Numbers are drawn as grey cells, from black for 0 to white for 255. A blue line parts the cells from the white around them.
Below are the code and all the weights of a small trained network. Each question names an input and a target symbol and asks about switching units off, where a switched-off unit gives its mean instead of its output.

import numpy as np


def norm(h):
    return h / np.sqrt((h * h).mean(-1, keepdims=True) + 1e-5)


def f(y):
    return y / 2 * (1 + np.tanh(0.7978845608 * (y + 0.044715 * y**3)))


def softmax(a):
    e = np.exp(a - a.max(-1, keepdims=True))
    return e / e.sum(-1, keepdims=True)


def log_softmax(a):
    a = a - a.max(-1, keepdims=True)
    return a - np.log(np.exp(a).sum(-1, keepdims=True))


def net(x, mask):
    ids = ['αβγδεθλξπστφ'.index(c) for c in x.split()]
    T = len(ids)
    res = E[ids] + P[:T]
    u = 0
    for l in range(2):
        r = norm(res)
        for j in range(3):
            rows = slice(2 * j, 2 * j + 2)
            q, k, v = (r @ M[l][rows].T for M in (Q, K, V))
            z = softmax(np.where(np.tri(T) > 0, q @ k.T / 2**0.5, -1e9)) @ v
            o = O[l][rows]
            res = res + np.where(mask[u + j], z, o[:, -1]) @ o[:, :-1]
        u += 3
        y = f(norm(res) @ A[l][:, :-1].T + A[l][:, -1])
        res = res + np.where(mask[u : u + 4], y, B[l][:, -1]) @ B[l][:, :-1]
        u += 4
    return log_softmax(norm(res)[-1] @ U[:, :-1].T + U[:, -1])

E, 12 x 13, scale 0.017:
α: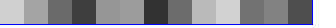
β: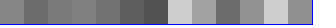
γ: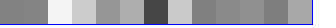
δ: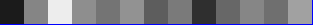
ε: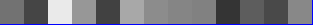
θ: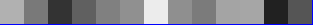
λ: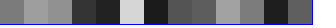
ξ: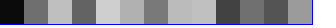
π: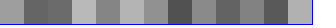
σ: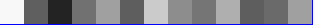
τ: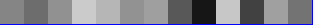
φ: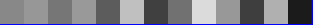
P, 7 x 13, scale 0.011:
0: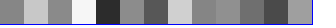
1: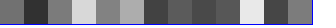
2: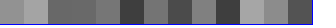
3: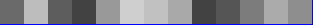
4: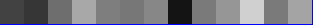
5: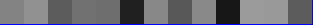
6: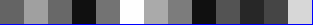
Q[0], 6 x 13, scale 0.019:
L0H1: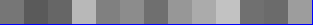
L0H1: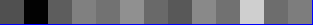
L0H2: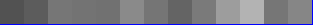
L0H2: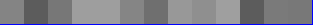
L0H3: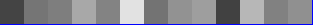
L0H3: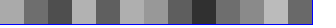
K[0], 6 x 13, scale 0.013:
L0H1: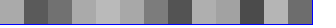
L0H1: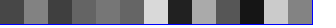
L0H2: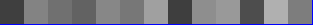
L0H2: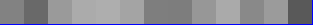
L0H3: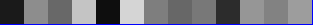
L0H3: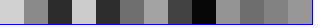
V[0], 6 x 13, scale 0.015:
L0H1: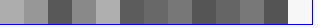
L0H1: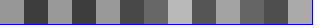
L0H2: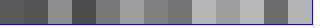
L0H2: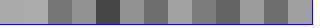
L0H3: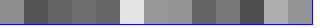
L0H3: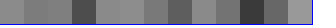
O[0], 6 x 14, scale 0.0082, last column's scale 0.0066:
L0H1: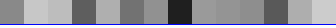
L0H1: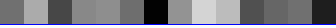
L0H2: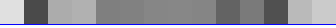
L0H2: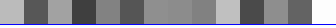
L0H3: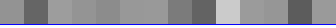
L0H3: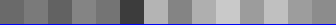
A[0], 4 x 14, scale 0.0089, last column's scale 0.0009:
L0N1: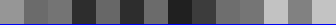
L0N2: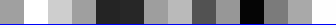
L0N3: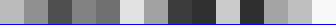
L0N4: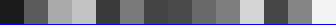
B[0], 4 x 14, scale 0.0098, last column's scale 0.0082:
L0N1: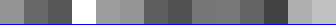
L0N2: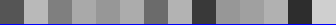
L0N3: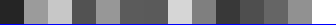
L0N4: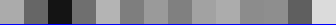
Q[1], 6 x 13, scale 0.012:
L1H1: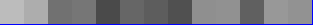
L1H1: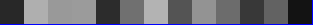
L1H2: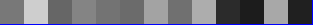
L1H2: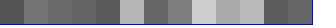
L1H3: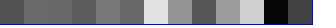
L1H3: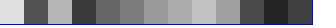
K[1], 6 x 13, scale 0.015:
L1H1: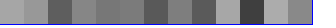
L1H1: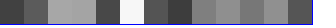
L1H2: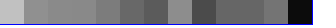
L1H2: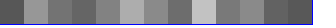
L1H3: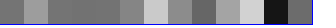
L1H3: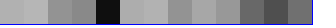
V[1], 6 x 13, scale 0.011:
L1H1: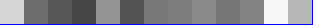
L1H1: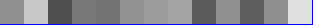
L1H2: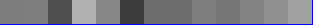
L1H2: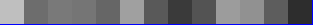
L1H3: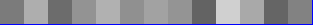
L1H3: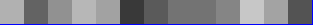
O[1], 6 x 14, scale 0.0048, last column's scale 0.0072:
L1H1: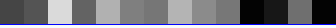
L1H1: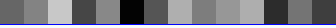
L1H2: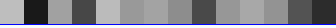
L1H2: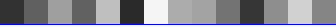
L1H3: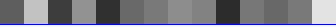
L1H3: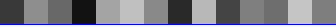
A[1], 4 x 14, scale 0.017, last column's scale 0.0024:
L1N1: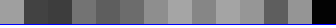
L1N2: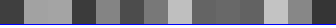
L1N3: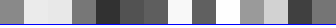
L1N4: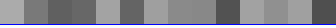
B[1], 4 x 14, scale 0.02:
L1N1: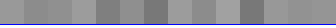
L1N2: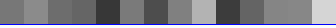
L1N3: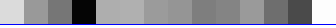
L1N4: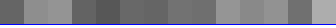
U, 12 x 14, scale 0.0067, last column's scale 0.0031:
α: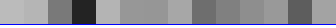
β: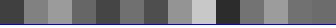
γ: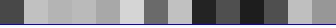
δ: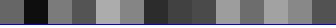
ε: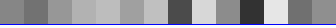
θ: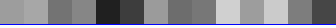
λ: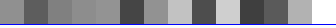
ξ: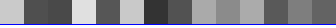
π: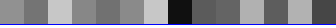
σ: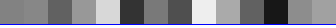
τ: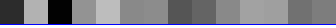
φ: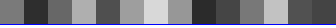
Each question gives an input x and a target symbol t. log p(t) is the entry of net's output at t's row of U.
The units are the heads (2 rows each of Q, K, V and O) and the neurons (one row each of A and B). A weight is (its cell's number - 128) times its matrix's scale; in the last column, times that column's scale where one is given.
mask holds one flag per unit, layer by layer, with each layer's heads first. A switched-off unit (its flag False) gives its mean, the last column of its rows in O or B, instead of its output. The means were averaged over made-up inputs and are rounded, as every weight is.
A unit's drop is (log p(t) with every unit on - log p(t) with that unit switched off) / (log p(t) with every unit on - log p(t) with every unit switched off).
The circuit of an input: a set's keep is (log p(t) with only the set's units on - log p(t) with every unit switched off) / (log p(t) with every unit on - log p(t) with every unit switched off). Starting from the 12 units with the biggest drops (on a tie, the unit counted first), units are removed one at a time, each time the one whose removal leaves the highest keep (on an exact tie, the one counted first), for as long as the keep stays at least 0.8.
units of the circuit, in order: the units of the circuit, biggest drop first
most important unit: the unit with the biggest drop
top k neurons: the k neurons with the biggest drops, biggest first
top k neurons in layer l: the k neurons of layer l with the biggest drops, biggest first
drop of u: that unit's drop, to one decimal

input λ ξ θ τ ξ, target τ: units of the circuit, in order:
L0H2; L1N3; L0N4
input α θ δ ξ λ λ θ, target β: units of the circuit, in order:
L0N3; L1N2; L1N3
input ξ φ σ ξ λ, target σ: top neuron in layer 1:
L1N3
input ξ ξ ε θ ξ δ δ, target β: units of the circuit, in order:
L1N2; L1N3
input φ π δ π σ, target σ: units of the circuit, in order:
L0H1; L1N3
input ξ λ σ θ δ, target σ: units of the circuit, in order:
L0H1; L1N3; L0N4
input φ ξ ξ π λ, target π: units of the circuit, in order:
L0H1; L1N3
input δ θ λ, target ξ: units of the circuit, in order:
L1N3; L0N1
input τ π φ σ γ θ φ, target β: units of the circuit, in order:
L0N3; L1N2
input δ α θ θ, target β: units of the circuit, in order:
L0N3; L1N3
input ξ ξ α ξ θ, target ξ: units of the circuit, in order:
L1N3; L1H2
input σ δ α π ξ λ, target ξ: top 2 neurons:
L0N1; L1N3
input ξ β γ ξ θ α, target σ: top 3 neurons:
L0N1; L1N3; L1N2
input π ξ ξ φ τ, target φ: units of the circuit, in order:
L0H1
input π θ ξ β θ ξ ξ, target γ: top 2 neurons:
L1N3; L0N3
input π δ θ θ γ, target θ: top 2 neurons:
L0N4; L1N3
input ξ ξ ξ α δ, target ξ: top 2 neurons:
L1N3; L0N4
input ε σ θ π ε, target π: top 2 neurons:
L1N3; L1N2
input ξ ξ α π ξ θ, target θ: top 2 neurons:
L1N3; L1N4
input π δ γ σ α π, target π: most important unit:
L0H1
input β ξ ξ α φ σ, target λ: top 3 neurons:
L0N1; L1N3; L1N2
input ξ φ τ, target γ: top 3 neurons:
L0N1; L1N3; L0N3
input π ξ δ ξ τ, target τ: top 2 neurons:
L1N3; L0N4
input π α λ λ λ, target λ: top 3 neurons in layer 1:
L1N3; L1N2; L1N1
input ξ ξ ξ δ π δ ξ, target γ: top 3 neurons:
L1N3; L1N2; L0N3
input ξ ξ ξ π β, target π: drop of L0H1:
0.7
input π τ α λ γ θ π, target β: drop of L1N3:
0.1
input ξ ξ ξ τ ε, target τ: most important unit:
L0H2
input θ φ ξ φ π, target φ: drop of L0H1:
1.0
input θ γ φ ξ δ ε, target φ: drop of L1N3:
0.6
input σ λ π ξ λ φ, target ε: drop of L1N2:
0.2
